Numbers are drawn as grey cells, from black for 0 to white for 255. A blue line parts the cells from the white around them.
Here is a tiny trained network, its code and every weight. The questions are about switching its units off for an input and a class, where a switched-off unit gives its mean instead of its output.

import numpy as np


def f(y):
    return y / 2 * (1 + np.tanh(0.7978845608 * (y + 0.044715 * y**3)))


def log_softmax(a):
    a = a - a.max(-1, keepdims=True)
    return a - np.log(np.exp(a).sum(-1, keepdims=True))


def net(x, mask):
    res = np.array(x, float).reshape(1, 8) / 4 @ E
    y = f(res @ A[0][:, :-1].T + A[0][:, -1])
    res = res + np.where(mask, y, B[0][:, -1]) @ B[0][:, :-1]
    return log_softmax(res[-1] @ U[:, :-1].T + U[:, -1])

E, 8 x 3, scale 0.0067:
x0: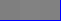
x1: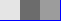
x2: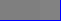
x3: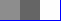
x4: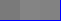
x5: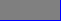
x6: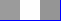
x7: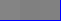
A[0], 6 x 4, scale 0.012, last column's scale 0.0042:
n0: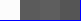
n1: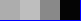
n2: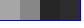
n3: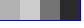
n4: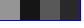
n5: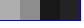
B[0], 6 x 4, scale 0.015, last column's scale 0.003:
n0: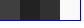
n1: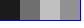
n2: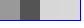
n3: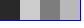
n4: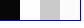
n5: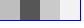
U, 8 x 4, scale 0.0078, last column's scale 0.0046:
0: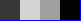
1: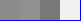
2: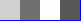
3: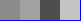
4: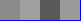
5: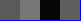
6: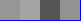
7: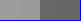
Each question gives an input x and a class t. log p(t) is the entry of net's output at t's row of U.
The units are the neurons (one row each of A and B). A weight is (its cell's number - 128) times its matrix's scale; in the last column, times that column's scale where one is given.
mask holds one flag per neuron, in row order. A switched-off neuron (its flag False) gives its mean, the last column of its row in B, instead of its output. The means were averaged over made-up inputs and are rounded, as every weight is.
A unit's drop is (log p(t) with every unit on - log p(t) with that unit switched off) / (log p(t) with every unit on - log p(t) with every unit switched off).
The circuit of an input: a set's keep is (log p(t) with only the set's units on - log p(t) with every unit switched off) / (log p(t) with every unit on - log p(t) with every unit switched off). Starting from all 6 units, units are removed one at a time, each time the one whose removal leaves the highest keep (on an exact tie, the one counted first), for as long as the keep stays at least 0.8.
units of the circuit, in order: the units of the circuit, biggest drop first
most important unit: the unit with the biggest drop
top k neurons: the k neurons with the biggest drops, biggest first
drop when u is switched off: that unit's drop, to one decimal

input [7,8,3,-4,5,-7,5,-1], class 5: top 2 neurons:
n0, n4
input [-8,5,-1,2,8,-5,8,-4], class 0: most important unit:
n3
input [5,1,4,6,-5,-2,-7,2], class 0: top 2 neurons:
n4, n5
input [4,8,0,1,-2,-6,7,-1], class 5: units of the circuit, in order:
n0, n5
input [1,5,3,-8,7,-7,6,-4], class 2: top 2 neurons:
n5, n2
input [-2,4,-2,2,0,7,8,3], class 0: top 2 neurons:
n3, n1
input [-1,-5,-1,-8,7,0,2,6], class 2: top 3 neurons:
n5, n2, n0
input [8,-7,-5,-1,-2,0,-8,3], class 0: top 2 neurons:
n4, n0
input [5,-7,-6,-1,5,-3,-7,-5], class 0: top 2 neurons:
n4, n0
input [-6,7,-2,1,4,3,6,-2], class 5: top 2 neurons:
n0, n4
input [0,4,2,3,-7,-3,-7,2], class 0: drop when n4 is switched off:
1.2
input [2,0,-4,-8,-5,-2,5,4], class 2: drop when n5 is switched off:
0.5
